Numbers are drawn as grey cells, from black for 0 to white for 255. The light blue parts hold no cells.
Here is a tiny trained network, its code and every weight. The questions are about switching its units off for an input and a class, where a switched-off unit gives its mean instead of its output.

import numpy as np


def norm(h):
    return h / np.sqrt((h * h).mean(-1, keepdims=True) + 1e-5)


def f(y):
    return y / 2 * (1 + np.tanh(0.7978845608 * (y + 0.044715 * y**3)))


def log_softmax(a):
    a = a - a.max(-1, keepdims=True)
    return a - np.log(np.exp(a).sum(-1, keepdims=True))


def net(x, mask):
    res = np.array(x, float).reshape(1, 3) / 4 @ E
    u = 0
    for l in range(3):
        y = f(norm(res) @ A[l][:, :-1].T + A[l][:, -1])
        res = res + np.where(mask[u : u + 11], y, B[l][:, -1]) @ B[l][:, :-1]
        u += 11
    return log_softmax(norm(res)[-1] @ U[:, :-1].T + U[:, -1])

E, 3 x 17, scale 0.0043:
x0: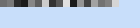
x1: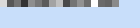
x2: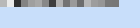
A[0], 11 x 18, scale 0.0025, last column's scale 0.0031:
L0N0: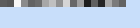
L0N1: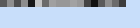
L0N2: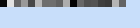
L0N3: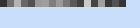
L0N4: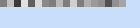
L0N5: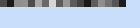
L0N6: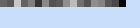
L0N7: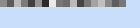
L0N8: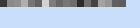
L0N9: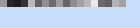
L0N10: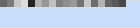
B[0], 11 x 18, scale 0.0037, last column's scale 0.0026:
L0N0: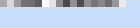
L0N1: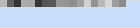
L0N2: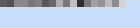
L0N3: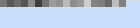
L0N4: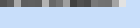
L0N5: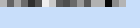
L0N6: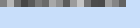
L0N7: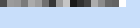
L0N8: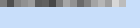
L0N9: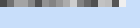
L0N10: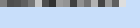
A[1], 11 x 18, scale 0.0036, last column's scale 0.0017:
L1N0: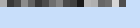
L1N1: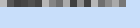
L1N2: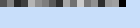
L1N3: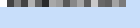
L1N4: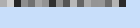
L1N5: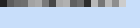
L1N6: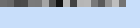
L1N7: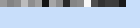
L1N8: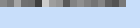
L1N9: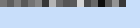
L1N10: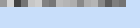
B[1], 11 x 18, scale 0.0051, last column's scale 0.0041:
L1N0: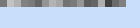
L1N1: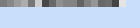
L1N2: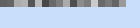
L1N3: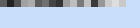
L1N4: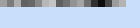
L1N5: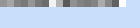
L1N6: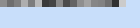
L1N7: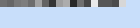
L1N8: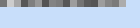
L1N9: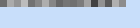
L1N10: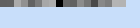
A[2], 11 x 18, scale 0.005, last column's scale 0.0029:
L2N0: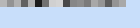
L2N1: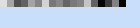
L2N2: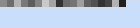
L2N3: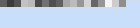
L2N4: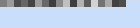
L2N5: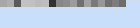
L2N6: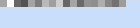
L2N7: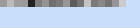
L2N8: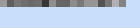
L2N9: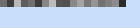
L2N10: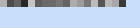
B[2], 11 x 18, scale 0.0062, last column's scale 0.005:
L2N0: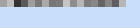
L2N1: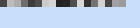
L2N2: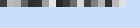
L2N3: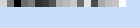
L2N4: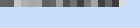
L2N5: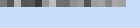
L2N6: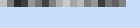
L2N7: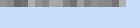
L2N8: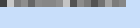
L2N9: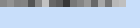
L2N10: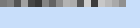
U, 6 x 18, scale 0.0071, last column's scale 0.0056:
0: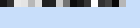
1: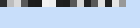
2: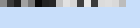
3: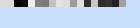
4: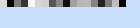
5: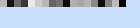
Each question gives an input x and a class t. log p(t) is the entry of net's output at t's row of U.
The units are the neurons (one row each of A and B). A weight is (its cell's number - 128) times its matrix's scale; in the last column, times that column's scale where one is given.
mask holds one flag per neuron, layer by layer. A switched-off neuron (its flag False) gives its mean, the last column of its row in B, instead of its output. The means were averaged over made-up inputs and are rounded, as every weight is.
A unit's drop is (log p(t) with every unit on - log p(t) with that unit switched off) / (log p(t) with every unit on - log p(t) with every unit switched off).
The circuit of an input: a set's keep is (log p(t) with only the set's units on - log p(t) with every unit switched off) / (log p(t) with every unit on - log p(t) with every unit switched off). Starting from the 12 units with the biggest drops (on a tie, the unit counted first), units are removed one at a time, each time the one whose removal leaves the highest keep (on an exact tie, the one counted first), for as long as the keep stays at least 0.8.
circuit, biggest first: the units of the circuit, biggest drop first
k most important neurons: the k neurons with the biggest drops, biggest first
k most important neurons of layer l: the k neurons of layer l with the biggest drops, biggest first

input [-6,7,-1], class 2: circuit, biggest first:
(L1N3)
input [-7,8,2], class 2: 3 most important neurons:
(L1N3; L1N1; L2N10)
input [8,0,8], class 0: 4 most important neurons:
(L1N2; L0N0; L2N4; L1N6)
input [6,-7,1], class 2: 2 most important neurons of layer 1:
(L1N7; L1N8)
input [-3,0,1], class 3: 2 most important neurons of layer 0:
(L0N4; L0N7)
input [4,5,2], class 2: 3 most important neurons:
(L1N3; L0N7; L0N4)
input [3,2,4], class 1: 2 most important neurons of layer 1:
(L1N4; L1N10)
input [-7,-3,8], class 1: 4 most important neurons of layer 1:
(L1N4; L1N10; L1N1; L1N6)
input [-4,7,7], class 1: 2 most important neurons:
(L1N4; L1N10)
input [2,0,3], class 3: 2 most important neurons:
(L1N5; L0N9)
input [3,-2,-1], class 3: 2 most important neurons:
(L0N2; L1N5)
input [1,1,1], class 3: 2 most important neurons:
(L0N9; L1N3)
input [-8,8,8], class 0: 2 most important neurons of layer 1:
(L1N7; L1N5)
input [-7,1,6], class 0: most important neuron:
(L1N7)
